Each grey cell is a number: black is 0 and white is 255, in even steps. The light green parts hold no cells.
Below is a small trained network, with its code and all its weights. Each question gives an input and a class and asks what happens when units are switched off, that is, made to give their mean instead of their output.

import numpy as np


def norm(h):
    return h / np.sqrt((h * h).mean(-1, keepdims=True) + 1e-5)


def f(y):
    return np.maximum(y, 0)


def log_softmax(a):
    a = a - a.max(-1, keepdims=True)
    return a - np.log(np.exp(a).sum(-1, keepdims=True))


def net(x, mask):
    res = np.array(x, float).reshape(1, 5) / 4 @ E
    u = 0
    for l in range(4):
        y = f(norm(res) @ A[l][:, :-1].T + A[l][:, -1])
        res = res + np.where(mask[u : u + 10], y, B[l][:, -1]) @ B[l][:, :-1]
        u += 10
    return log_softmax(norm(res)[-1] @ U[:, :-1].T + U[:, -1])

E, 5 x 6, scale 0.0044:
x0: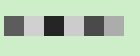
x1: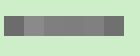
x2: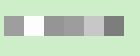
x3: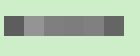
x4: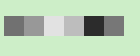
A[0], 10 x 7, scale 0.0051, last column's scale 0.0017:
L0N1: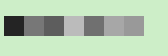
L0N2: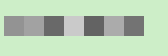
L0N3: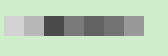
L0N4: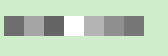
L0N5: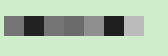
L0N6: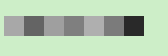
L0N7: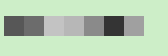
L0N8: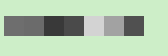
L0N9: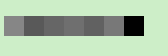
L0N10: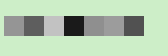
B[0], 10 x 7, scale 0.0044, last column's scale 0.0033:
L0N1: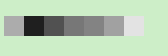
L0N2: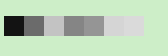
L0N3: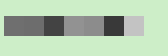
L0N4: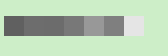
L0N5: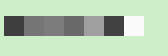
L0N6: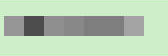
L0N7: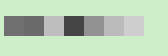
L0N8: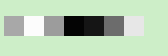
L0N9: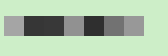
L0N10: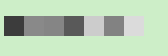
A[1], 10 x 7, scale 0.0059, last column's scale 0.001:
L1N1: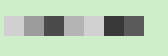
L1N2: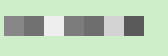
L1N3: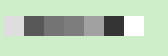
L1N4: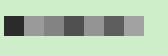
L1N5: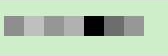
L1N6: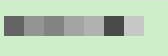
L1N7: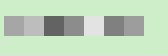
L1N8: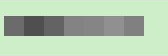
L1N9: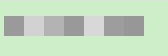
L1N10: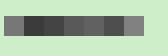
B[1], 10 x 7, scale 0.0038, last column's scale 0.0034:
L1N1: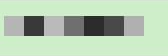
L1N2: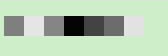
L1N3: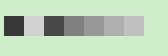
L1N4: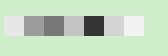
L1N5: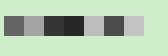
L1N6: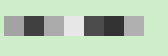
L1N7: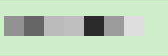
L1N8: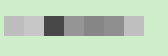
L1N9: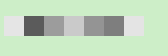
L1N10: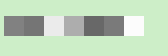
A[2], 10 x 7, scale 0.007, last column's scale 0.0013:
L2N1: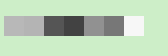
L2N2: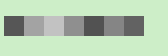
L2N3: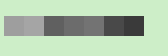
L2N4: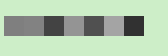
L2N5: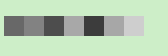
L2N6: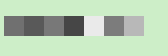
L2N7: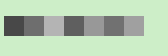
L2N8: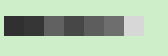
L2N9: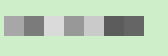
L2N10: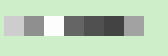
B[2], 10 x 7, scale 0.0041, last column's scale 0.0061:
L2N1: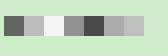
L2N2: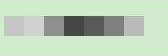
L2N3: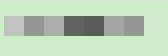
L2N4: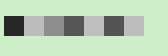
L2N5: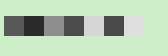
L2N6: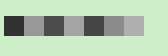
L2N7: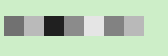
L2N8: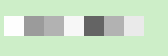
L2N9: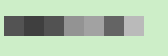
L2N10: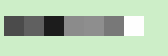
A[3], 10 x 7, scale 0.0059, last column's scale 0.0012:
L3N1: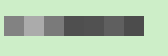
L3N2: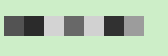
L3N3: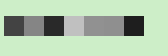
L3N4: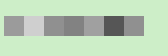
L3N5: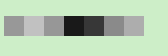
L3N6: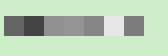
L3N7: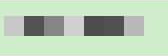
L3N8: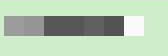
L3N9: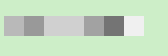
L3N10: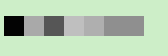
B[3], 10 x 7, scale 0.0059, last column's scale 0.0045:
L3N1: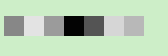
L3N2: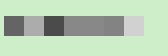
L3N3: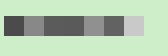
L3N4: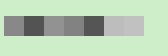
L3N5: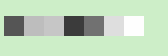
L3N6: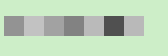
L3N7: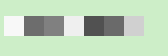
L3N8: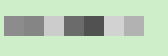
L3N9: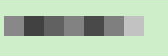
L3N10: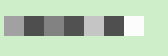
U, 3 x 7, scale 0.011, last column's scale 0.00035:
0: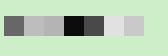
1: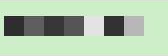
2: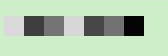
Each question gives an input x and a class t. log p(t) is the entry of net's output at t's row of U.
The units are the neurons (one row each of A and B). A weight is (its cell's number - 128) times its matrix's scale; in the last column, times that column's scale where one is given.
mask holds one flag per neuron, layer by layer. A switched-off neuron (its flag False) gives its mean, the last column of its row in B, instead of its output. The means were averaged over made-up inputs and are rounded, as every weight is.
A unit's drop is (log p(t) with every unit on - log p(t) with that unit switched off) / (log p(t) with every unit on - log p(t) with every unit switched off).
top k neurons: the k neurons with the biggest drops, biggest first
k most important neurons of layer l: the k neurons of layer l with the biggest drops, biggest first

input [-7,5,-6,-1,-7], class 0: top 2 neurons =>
(L0N8 L2N5)
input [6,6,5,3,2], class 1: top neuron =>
(L2N8)
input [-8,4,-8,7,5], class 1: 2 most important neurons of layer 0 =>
(L0N8 L0N7)
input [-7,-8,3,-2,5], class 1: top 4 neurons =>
(L0N8 L2N9 L2N10 L0N10)
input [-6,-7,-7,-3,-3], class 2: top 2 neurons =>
(L2N8 L2N4)
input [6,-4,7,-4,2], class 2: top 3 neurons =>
(L1N9 L2N10 L1N7)
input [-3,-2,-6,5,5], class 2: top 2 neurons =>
(L2N8 L0N8)
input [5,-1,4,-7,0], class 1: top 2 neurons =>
(L0N2 L2N8)
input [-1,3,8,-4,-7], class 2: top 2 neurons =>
(L1N9 L1N7)
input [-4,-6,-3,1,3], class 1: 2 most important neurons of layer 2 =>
(L2N10 L2N7)
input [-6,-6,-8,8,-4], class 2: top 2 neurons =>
(L2N8 L1N4)
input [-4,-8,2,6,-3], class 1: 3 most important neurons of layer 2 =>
(L2N10 L2N9 L2N2)
